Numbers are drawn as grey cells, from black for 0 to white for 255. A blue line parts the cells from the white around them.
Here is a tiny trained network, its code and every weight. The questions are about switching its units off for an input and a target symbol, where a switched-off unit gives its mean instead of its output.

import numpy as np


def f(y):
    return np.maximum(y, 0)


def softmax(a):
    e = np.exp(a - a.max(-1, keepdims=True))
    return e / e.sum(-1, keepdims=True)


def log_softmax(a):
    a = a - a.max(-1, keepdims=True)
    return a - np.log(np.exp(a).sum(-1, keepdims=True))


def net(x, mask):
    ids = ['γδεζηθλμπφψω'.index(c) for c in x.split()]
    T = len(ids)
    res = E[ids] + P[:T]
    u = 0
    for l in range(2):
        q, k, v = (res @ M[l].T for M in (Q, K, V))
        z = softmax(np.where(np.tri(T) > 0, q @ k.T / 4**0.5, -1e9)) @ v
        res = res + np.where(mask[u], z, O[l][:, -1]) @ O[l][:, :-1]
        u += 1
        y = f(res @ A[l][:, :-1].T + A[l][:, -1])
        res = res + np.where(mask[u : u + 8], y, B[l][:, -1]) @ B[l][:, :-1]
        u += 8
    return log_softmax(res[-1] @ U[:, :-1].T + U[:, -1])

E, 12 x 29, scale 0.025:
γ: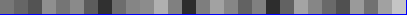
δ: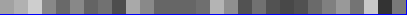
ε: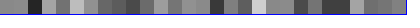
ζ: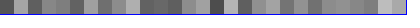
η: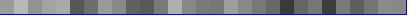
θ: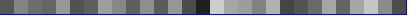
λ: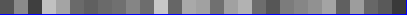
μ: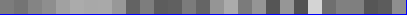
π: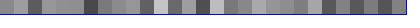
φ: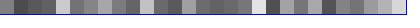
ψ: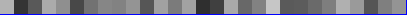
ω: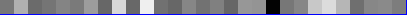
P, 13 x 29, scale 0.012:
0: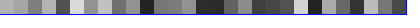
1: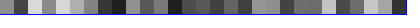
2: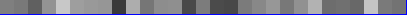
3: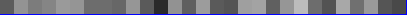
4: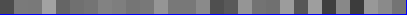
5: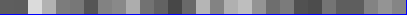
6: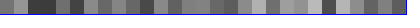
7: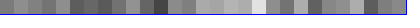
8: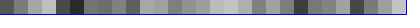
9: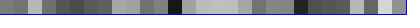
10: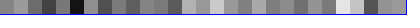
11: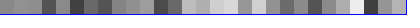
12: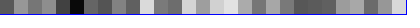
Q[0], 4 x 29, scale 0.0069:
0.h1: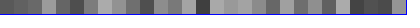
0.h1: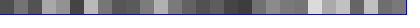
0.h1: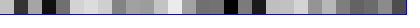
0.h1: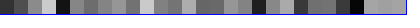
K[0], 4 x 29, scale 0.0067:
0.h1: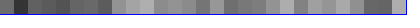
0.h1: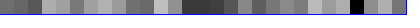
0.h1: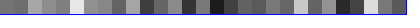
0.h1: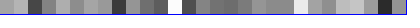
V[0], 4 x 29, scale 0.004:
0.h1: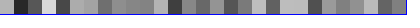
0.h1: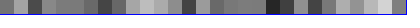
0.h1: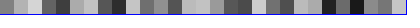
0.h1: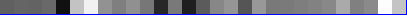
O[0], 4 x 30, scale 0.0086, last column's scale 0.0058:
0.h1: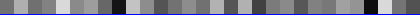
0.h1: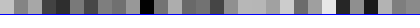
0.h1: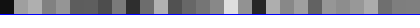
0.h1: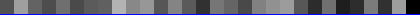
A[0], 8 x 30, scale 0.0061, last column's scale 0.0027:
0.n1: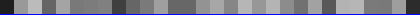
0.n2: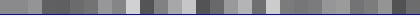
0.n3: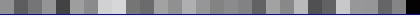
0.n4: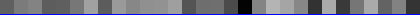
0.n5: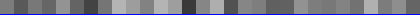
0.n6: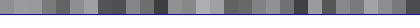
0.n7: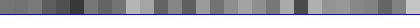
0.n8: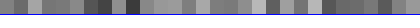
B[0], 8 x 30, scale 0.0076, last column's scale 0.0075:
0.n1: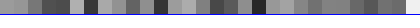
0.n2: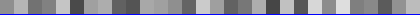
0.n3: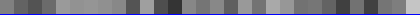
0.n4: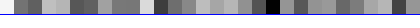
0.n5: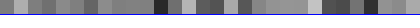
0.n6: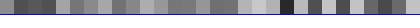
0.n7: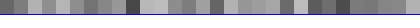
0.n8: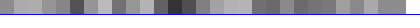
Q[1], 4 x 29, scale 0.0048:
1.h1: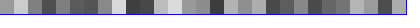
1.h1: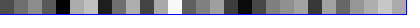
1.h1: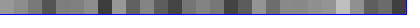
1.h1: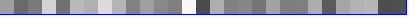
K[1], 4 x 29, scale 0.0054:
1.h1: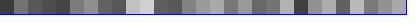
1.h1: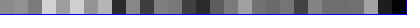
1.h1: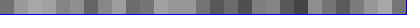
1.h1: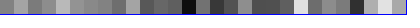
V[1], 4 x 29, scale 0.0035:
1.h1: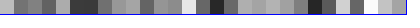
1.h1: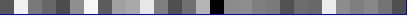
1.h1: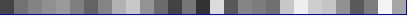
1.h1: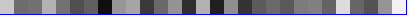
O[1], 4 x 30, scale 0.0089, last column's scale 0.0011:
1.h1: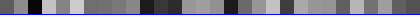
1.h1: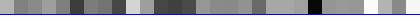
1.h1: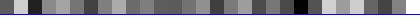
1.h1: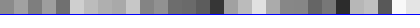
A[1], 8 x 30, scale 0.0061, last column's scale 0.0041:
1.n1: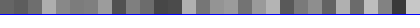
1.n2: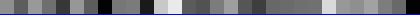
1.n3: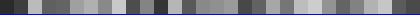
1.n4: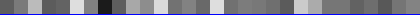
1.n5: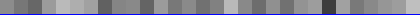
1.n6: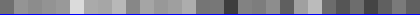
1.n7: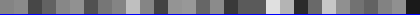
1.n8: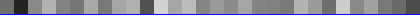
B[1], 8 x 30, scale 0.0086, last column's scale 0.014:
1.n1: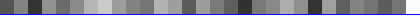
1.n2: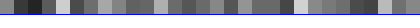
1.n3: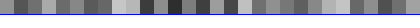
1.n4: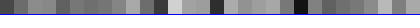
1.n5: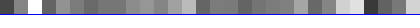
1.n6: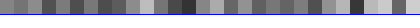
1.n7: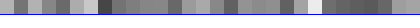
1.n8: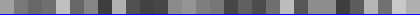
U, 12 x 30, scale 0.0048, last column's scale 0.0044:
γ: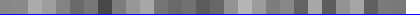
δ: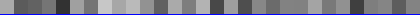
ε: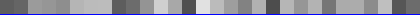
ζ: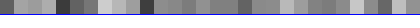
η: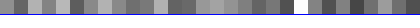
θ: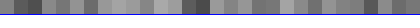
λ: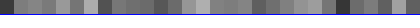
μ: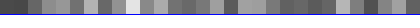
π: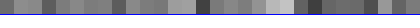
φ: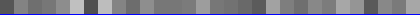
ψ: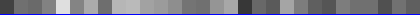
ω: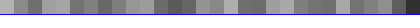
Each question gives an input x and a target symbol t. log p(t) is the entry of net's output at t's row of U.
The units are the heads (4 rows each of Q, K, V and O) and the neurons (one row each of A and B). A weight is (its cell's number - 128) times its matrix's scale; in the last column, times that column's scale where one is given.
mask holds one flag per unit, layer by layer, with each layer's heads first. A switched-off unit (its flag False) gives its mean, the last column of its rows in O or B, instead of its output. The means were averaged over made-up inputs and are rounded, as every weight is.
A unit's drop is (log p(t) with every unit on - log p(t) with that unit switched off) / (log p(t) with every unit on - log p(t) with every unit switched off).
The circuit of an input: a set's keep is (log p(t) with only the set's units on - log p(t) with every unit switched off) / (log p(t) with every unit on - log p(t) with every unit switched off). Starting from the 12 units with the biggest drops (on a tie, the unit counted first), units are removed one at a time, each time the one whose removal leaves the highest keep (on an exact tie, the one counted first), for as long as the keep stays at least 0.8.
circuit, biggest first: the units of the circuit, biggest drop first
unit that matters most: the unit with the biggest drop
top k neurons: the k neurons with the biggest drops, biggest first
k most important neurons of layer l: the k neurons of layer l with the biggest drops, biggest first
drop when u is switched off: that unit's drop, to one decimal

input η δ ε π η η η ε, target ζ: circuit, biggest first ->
0.h1, 1.n6
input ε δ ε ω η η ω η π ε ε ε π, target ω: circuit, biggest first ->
1.h1
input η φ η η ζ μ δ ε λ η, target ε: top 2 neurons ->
0.n2, 0.n3
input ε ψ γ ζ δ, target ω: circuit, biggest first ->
0.h1, 0.n4, 1.h1
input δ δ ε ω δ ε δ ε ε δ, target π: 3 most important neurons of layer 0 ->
0.n8, 0.n4, 0.n3
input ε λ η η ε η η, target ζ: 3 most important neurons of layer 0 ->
0.n8, 0.n1, 0.n7
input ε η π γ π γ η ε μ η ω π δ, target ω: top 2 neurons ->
0.n7, 1.n5
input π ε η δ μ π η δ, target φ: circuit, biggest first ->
0.h1, 0.n1
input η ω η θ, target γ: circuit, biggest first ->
0.h1, 1.n7, 1.n1
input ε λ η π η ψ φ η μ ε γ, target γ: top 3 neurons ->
1.n1, 0.n5, 1.n8
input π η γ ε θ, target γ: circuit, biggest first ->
1.h1, 1.n1
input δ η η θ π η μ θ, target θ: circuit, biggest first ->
1.n3, 1.h1, 1.n1
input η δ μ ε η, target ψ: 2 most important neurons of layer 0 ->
0.n1, 0.n3
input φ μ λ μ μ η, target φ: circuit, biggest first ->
1.h1
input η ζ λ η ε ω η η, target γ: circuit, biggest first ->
0.h1, 1.n1
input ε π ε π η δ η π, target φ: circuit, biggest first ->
0.n1, 0.h1
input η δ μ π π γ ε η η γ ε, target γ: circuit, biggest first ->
1.h1, 1.n1
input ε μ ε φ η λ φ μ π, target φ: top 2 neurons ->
1.n8, 1.n1
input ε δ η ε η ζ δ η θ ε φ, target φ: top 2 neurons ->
0.n7, 1.n8
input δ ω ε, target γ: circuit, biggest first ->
0.h1, 1.n7, 1.n1
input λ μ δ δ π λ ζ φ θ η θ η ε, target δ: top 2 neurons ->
1.n5, 0.n4
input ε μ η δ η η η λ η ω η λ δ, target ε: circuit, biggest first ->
0.h1
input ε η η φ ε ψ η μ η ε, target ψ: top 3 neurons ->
1.n1, 0.n1, 0.n4
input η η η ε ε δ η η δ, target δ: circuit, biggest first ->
1.h1, 1.n4
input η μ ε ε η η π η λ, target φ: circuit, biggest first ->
0.n1, 0.h1
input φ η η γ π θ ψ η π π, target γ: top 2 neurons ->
1.n1, 0.n5
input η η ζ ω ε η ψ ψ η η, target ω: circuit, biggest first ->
1.h1
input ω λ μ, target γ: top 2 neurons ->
1.n1, 1.n7
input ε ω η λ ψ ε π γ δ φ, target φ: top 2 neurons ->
1.n8, 0.n7
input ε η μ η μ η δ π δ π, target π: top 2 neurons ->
1.n4, 0.n8
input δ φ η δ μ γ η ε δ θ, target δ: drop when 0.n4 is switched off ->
0.1
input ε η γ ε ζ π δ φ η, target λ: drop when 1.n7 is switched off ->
0.5
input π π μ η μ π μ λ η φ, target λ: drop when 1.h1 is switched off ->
0.8
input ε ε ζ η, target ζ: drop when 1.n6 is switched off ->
0.1
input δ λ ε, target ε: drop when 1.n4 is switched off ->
0.0
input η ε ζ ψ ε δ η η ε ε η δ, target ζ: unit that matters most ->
0.h1
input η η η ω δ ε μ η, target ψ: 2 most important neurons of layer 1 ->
1.n1, 1.n6
